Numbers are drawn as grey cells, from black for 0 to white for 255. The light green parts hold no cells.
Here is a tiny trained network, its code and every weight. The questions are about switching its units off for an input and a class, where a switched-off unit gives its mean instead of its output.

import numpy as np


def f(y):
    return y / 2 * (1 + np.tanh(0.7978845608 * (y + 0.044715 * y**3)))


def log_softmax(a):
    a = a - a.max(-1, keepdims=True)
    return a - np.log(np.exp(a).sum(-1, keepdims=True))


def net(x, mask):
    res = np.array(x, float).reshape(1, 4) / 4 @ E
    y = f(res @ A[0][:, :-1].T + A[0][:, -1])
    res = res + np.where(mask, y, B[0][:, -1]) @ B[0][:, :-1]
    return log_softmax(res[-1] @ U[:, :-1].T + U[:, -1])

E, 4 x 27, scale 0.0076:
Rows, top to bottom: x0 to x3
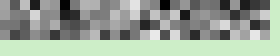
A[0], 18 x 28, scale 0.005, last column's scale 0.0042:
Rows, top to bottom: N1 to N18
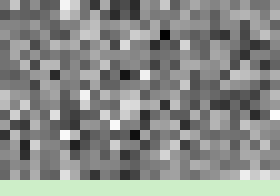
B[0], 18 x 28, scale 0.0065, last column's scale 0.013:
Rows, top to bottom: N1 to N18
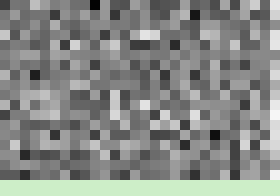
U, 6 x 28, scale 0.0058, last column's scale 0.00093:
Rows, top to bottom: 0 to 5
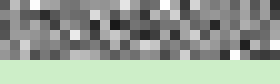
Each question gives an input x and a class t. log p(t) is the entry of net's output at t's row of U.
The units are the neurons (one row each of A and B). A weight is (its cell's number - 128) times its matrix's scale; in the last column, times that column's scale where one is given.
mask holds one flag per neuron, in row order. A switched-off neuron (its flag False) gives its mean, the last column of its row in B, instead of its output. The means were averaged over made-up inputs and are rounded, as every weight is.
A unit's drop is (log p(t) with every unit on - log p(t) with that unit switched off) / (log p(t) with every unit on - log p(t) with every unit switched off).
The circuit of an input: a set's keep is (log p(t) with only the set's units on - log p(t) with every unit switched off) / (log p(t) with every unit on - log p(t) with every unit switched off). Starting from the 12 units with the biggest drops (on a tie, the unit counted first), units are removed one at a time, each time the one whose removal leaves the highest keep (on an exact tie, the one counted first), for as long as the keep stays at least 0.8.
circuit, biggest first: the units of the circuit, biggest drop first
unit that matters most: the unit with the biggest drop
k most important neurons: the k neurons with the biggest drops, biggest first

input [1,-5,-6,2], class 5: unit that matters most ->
N8
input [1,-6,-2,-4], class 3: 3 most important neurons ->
N5, N18, N7
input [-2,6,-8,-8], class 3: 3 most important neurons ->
N15, N13, N4
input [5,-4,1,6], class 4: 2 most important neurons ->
N4, N11
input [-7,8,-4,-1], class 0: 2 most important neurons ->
N15, N8
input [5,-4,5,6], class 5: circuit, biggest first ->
N12, N18
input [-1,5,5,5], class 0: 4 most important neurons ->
N15, N2, N18, N8
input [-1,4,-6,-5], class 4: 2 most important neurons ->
N5, N15
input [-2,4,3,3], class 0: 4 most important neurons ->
N15, N8, N2, N4
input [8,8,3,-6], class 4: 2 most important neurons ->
N11, N4
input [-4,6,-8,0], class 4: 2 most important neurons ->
N2, N4
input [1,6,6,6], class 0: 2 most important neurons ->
N15, N18
